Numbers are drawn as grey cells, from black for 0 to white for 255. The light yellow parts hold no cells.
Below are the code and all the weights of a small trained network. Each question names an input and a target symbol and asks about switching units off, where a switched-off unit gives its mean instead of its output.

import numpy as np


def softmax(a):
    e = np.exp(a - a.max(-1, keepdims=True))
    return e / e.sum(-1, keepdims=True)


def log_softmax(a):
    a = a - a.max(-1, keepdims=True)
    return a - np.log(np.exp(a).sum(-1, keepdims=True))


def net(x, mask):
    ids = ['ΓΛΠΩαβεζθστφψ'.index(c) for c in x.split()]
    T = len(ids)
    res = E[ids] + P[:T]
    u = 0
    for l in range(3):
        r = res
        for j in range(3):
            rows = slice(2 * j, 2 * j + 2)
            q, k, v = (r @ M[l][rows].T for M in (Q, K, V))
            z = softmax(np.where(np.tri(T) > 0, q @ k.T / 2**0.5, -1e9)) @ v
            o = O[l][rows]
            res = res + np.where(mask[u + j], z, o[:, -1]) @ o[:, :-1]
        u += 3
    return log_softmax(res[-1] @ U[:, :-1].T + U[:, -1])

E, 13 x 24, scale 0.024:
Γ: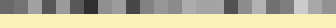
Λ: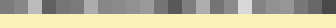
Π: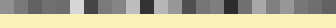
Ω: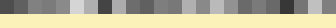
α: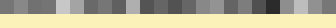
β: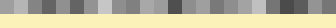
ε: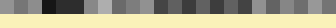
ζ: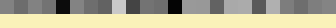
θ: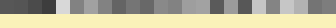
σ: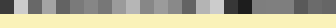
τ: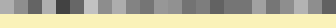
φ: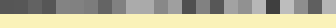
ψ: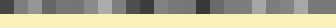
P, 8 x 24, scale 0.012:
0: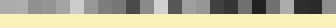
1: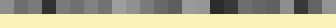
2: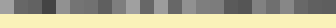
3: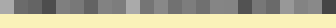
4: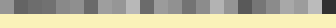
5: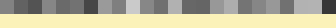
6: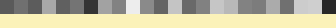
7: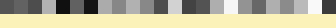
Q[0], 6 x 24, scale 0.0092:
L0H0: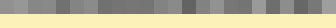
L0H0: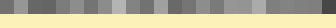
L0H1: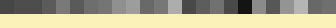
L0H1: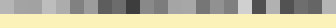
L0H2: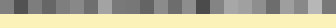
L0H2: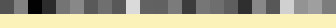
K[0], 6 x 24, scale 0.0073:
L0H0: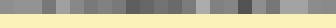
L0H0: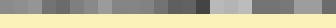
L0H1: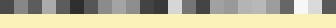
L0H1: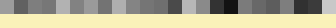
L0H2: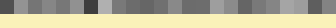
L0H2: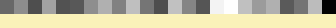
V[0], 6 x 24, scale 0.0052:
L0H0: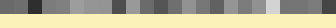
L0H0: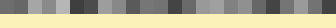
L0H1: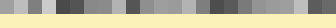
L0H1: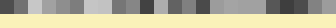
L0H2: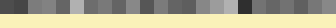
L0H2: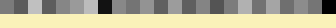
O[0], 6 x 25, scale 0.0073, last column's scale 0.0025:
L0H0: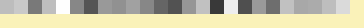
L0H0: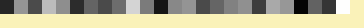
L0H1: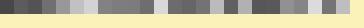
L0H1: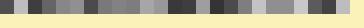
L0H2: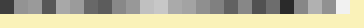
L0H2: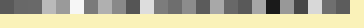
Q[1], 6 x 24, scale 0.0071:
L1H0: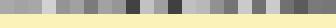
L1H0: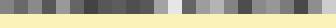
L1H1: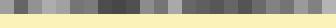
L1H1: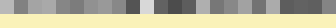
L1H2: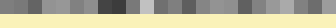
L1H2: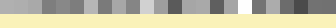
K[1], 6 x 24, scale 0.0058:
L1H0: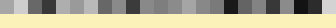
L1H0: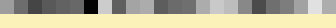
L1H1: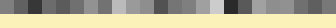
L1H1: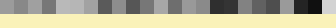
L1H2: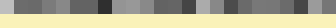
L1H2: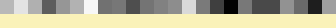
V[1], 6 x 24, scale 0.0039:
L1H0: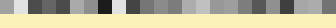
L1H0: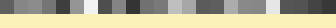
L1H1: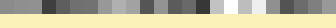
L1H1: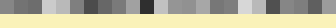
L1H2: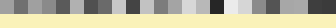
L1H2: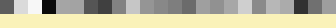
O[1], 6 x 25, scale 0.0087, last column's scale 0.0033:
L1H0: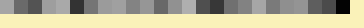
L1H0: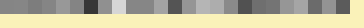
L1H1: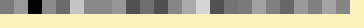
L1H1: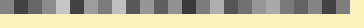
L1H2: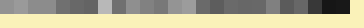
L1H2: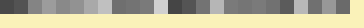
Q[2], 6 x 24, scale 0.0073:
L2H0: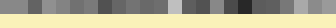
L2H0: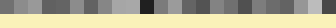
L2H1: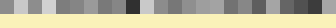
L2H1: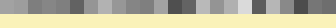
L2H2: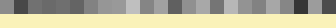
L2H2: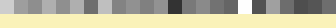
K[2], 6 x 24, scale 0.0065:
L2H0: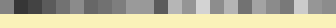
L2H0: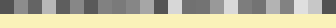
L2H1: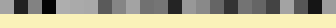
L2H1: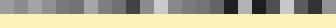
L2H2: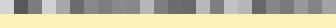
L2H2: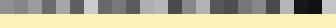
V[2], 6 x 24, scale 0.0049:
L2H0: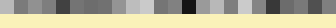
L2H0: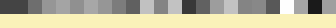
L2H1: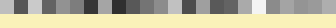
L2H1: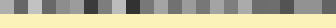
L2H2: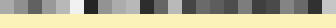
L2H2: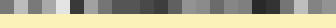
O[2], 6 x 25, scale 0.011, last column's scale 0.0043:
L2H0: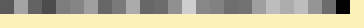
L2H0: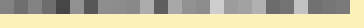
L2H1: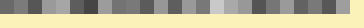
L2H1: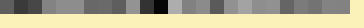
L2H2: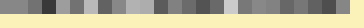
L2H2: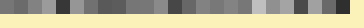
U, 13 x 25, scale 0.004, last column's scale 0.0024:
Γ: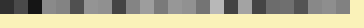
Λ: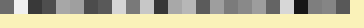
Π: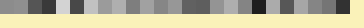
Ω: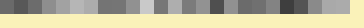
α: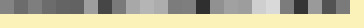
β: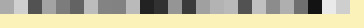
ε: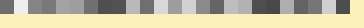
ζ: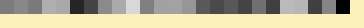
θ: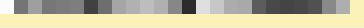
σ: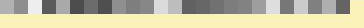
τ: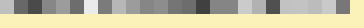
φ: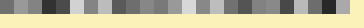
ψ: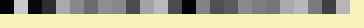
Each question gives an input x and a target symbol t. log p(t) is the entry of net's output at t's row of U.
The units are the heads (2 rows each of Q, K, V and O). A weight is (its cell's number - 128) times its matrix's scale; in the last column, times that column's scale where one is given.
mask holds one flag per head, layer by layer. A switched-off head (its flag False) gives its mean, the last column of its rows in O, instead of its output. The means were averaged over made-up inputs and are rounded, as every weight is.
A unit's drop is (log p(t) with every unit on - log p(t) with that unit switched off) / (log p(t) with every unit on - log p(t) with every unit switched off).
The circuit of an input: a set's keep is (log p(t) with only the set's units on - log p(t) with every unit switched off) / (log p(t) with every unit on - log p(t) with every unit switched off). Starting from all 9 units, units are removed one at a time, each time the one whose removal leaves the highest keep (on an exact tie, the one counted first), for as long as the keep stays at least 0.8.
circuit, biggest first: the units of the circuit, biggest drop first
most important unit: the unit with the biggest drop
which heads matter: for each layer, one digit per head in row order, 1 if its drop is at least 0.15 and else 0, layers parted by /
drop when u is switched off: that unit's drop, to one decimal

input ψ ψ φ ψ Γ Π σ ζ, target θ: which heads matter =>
000 / 000 / 100
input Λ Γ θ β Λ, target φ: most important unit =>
L2H0
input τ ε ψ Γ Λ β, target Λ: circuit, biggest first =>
[L1H2; L0H0; L0H2]
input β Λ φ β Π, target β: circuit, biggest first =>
[L0H2; L0H1]
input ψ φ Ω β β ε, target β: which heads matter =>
001 / 000 / 000
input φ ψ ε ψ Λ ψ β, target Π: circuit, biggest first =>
[L2H2; L1H2; L0H0]
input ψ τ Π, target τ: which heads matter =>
010 / 001 / 000
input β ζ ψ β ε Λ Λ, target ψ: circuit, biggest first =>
[L0H1; L2H0]
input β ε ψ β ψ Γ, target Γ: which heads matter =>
000 / 000 / 010
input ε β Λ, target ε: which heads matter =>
000 / 010 / 100
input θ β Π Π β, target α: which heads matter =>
100 / 000 / 101
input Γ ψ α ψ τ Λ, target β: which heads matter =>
101 / 000 / 010
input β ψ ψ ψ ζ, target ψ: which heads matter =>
010 / 000 / 000
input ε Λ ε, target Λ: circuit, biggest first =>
[L0H2; L1H2]
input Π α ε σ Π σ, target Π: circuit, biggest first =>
[L2H2]
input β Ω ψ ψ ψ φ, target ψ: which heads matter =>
010 / 000 / 000
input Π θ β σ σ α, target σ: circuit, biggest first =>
[L2H1; L0H2]
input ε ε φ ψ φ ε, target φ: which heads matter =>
000 / 000 / 100
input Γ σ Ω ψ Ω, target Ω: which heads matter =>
000 / 000 / 110
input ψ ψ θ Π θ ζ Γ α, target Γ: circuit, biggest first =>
[L2H1; L0H1]
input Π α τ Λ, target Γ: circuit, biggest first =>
[L2H1; L0H0; L2H2; L1H1]
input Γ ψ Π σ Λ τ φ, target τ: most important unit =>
L0H1
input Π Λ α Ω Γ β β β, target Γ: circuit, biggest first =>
[L2H1; L2H2; L0H0; L1H1]
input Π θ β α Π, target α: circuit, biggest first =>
[L2H2; L0H0; L0H1; L0H2]
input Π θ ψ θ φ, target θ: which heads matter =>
010 / 000 / 110
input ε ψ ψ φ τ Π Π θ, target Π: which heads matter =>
000 / 000 / 001
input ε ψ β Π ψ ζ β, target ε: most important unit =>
L1H1
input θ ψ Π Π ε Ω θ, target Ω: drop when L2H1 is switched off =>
0.2
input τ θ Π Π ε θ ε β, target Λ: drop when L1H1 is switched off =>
0.1
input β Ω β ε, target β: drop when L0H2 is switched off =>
0.5
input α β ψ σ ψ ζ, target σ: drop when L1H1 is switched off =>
0.2
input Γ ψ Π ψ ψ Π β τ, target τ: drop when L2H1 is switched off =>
0.2
